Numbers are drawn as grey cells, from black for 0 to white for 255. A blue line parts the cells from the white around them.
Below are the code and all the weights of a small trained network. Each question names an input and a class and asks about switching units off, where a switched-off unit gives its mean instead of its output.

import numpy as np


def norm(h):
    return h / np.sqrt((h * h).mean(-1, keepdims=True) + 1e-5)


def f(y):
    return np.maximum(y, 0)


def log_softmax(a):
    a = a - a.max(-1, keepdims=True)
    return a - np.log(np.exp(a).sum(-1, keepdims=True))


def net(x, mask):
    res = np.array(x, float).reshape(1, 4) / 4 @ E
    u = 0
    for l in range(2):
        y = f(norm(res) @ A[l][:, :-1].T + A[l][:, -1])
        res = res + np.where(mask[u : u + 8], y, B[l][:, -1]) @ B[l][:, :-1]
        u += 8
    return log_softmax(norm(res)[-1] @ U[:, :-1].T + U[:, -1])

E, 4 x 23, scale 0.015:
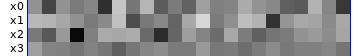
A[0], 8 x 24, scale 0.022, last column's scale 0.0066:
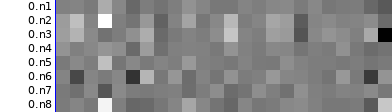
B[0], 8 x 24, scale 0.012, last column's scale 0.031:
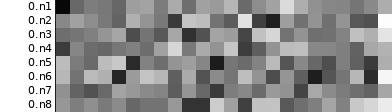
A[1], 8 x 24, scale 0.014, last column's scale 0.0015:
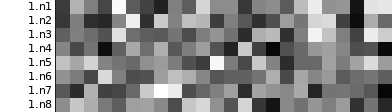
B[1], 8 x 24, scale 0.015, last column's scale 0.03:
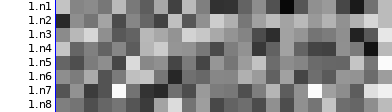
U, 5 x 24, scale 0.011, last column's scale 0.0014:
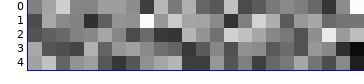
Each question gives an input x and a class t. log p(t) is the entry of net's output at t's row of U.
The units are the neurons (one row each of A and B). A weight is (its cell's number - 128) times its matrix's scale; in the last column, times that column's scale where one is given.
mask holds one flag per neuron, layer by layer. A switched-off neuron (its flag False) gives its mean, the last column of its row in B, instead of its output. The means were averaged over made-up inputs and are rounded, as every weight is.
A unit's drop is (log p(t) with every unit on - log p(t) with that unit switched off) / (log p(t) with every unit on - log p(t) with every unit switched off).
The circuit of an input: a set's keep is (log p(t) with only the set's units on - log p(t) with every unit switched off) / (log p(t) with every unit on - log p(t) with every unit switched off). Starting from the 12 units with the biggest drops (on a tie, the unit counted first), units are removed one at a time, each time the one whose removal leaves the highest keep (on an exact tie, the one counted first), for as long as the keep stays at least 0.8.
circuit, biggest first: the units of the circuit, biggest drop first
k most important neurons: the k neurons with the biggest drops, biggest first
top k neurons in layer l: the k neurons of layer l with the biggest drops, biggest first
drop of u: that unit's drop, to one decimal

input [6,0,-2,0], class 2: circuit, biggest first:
(1.n3)
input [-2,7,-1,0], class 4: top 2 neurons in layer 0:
(0.n2; 0.n8)
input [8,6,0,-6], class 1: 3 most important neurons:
(0.n8; 0.n2; 1.n5)
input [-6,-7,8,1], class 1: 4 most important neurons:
(0.n6; 1.n2; 0.n8; 0.n3)
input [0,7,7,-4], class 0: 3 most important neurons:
(0.n6; 1.n3; 1.n1)
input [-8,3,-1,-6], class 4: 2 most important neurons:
(0.n8; 0.n2)
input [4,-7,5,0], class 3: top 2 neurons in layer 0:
(0.n8; 0.n3)
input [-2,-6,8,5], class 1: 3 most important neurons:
(0.n6; 1.n2; 0.n8)
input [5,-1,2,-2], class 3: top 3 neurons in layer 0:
(0.n8; 0.n3; 0.n6)
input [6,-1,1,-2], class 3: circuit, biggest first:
(0.n8; 1.n3)
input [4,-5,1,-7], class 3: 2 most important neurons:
(0.n3; 0.n8)
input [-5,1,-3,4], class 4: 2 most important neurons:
(0.n2; 0.n3)
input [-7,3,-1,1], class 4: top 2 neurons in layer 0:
(0.n8; 0.n2)
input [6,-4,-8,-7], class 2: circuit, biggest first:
(0.n8)
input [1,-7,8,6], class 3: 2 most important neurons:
(1.n4; 0.n4)
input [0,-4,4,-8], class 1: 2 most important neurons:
(0.n6; 0.n8)
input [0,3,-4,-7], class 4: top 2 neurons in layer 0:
(0.n2; 0.n6)
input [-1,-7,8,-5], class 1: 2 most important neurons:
(0.n6; 1.n2)
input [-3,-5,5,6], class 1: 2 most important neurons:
(0.n6; 1.n2)
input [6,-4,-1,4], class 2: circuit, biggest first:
(0.n2)
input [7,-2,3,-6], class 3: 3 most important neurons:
(0.n8; 0.n3; 0.n6)
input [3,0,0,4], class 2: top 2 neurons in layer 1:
(1.n3; 1.n7)
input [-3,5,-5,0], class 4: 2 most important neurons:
(0.n2; 0.n6)
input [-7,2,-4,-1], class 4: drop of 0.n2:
1.2
